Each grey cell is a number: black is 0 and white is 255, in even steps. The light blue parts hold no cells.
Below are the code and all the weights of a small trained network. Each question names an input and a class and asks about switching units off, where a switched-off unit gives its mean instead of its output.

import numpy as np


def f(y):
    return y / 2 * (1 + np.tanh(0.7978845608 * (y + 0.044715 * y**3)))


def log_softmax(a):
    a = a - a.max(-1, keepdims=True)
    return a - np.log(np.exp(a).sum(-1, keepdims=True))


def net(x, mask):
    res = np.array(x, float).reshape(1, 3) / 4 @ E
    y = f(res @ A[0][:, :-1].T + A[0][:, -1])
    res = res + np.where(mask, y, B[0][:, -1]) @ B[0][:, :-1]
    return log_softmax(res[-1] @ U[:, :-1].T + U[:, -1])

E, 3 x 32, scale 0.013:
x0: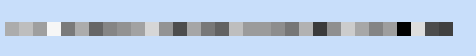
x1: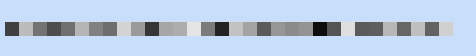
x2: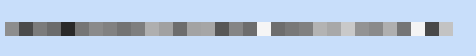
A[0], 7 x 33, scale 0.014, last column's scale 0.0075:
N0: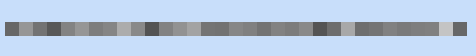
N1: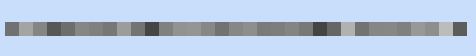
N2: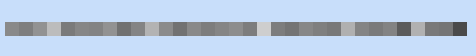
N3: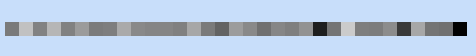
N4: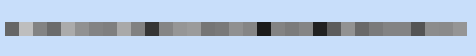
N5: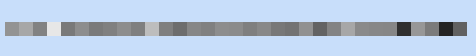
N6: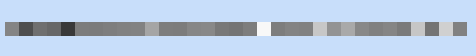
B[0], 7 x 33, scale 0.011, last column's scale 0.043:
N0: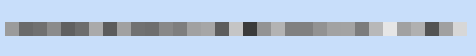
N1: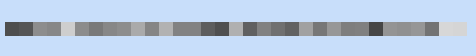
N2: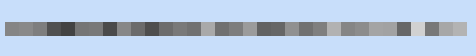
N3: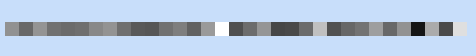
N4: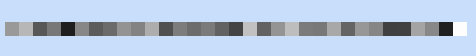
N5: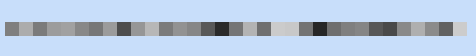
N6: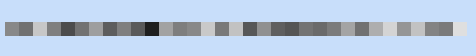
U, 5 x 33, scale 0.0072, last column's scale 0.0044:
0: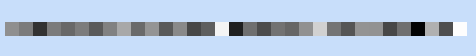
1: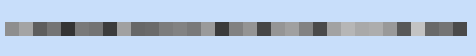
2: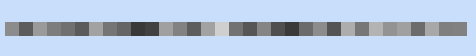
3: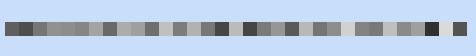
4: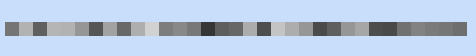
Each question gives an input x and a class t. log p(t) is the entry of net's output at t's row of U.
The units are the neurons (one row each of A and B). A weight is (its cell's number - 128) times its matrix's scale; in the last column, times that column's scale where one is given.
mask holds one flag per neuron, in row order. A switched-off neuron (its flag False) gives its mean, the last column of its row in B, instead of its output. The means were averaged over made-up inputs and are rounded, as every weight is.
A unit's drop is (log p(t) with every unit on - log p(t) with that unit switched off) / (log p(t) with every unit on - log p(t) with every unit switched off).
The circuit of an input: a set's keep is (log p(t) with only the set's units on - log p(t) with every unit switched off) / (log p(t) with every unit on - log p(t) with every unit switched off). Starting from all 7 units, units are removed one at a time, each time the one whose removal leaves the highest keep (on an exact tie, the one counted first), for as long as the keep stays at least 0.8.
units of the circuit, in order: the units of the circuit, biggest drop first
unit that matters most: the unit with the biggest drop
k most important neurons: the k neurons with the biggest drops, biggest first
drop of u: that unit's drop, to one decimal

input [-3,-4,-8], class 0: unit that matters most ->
N5
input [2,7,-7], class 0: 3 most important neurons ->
N3; N4; N6
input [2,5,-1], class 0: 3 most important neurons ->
N3; N6; N4
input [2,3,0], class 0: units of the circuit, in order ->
N3; N6
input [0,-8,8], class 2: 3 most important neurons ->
N4; N6; N5
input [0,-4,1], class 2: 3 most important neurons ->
N4; N1; N5
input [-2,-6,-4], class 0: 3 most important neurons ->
N6; N5; N0
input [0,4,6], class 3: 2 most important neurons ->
N1; N0
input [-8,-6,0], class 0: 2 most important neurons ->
N6; N0
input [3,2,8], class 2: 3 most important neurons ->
N3; N4; N6
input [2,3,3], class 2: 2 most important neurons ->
N3; N4
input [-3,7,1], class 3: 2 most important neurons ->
N1; N0
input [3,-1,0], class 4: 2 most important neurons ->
N6; N0
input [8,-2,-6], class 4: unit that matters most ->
N5
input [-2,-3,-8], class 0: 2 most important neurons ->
N5; N6
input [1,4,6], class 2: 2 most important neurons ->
N3; N6
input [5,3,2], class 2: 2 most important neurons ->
N3; N4
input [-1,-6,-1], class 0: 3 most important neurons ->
N6; N5; N0
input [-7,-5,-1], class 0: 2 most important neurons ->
N6; N0
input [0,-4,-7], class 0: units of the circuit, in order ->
N6
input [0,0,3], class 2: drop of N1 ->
0.7
